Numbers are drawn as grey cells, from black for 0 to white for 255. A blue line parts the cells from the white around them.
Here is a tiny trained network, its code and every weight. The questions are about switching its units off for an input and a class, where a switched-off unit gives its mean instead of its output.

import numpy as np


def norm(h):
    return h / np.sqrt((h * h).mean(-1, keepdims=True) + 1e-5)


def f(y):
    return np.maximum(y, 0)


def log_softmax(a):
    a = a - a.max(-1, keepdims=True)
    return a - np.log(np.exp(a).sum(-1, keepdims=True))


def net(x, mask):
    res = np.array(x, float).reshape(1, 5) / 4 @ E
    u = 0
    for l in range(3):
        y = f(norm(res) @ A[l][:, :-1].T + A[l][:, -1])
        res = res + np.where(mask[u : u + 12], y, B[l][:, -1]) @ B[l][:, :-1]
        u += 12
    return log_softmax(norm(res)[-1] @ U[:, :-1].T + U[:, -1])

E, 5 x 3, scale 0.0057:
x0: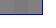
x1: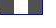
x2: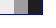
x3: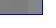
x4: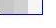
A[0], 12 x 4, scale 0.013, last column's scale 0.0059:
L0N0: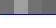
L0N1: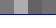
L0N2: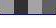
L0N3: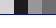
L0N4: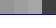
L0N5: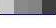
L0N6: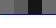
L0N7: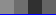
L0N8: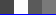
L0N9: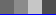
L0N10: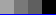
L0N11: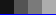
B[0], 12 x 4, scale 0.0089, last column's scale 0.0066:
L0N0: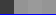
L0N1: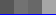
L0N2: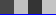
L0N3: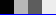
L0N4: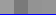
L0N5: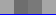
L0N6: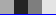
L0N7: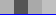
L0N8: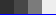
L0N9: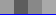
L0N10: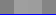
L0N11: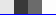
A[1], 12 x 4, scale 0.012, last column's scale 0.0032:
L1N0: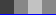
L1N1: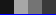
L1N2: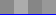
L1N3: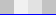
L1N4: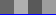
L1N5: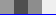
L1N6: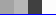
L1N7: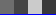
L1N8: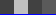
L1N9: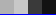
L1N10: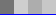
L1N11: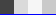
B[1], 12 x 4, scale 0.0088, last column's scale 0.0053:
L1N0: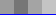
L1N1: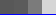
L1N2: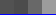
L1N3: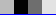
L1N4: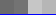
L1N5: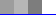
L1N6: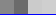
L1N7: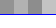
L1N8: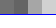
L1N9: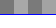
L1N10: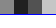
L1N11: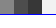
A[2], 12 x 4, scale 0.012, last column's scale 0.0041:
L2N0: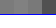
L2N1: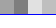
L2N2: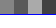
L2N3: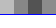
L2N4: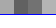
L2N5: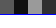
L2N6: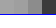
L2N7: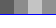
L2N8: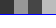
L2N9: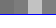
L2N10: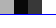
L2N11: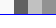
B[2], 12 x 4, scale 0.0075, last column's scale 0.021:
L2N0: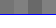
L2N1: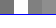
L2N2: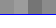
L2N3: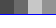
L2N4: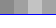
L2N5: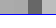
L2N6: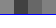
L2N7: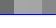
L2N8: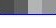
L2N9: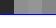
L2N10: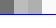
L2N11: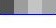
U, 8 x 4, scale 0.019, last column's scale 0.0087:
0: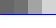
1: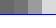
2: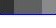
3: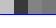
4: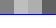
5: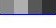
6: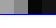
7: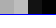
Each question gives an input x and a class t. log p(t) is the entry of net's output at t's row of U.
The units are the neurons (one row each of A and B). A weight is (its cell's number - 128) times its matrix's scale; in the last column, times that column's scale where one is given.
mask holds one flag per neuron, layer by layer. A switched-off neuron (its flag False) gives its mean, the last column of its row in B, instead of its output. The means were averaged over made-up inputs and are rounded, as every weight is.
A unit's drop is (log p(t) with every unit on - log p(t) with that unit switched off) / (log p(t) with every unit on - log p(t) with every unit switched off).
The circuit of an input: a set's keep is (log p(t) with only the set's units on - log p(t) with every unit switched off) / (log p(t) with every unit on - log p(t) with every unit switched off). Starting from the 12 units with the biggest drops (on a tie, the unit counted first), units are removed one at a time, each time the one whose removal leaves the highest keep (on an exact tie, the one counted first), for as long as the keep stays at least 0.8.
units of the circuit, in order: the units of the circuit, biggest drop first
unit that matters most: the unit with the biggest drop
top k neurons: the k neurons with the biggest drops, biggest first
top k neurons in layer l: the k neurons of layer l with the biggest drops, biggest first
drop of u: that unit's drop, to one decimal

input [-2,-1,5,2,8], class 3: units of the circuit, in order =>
(L1N3)
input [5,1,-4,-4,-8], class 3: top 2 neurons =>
(L0N11, L0N6)
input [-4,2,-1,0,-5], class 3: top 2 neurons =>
(L0N11, L0N6)
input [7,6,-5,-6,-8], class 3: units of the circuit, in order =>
(L0N11, L0N3)
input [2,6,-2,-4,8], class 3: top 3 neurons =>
(L1N11, L0N3, L1N3)
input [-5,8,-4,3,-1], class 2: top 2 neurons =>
(L0N8, L2N10)
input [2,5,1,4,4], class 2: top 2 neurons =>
(L0N8, L0N11)
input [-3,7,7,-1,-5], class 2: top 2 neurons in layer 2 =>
(L2N11, L2N1)
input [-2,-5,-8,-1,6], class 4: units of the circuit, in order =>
(L1N7, L2N1)
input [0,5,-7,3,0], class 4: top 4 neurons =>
(L0N11, L0N3, L0N2, L2N1)
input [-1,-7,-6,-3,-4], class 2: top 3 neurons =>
(L0N2, L0N3, L0N7)
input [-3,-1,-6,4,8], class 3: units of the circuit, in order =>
(L1N3, L1N11, L0N8)
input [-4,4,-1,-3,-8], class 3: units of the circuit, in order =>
(L0N11, L0N3)
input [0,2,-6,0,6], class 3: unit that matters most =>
L1N3
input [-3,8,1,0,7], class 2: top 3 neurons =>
(L0N8, L1N11, L0N11)
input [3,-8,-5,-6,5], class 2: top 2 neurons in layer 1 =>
(L1N11, L1N1)
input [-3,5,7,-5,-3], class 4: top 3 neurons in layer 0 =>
(L0N3, L0N7, L0N2)
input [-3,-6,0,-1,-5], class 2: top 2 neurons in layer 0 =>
(L0N3, L0N2)
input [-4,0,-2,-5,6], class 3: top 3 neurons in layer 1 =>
(L1N3, L1N11, L1N10)
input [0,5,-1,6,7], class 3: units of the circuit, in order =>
(L1N3)
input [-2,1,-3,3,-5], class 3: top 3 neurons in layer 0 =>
(L0N11, L0N6, L0N3)
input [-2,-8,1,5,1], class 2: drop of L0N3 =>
0.3
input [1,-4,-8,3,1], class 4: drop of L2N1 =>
0.2
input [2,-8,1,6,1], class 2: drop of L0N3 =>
0.3
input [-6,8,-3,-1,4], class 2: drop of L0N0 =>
0.0
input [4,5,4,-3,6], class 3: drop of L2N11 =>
0.1
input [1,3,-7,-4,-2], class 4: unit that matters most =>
L0N11
